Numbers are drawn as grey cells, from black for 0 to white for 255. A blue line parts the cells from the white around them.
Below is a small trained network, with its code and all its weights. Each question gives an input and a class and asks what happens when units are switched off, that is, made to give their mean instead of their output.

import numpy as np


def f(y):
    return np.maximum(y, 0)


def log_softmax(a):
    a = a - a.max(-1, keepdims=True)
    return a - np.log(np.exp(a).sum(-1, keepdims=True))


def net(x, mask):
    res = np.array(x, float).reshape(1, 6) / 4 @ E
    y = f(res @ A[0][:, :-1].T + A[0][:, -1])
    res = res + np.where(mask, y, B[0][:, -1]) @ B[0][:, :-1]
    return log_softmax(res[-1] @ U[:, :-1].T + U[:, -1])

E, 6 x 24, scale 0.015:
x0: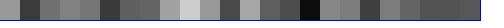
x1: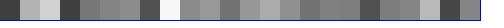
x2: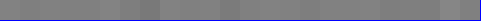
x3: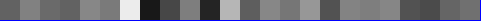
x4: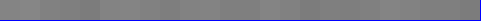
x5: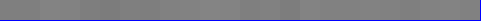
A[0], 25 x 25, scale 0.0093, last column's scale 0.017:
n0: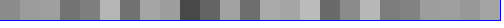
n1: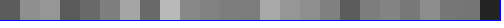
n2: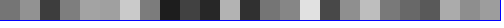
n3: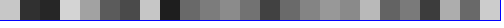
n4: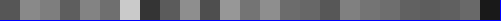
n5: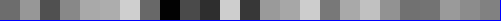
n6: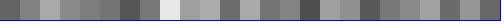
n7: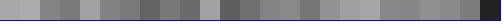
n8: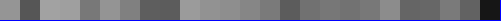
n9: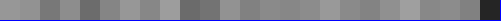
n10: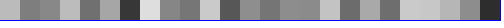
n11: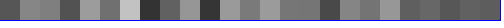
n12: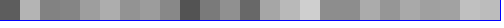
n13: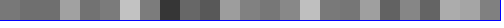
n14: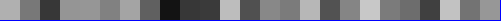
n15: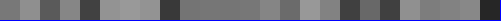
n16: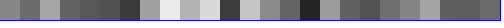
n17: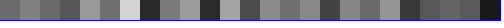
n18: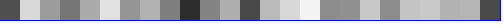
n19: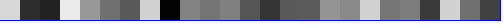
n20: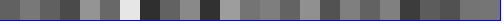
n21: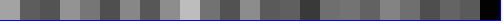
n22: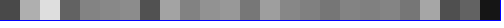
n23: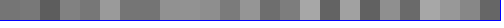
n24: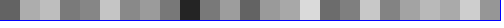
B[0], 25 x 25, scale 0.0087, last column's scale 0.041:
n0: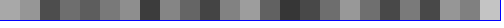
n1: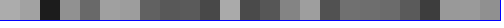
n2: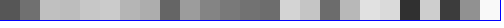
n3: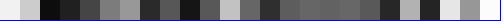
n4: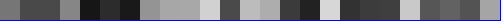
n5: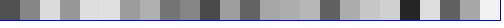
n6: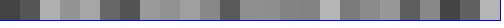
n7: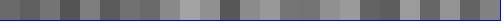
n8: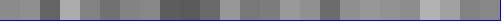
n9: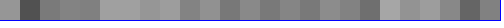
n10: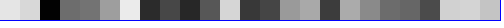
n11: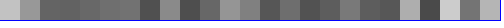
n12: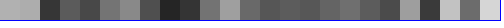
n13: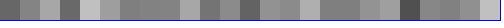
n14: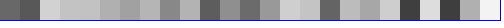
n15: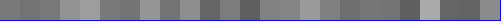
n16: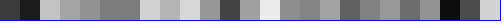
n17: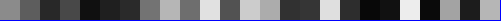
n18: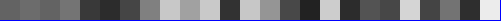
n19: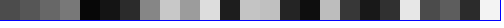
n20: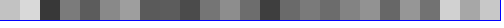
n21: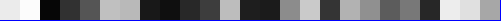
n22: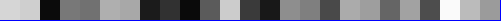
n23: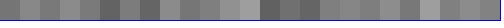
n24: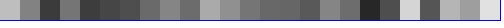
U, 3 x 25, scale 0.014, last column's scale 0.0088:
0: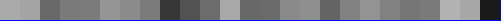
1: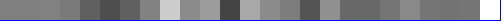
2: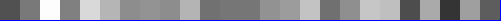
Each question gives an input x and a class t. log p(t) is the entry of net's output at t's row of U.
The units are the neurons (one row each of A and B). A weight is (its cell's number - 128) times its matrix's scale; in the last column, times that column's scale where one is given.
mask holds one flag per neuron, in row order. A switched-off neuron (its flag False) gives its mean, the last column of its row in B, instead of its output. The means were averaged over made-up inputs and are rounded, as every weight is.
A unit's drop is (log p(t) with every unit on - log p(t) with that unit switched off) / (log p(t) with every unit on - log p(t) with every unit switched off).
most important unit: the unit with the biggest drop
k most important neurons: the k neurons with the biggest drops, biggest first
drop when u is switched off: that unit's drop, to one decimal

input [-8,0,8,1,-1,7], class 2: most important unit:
n5
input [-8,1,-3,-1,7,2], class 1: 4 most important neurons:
n18; n3; n21; n20
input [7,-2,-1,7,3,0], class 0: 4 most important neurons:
n21; n18; n20; n16
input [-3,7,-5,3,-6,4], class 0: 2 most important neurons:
n19; n22
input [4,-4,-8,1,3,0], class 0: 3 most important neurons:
n18; n21; n16
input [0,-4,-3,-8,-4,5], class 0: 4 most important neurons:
n10; n18; n3; n17
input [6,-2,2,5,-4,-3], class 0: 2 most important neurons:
n21; n18
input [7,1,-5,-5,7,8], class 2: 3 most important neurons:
n19; n16; n18
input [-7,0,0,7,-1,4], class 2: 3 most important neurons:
n5; n2; n14
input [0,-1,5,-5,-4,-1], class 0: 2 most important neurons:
n18; n10
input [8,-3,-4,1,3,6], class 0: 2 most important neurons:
n21; n18
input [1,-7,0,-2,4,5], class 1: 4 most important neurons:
n19; n21; n12; n20
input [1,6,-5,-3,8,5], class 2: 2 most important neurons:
n19; n18
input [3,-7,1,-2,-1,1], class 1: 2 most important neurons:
n19; n5
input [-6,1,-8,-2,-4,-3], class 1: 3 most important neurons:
n18; n3; n21
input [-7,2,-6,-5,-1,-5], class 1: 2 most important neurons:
n18; n3
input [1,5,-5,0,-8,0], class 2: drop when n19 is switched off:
0.5
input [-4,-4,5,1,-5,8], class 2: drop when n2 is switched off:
0.2
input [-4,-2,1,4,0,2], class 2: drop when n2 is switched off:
0.1
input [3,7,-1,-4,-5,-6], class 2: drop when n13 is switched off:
0.0
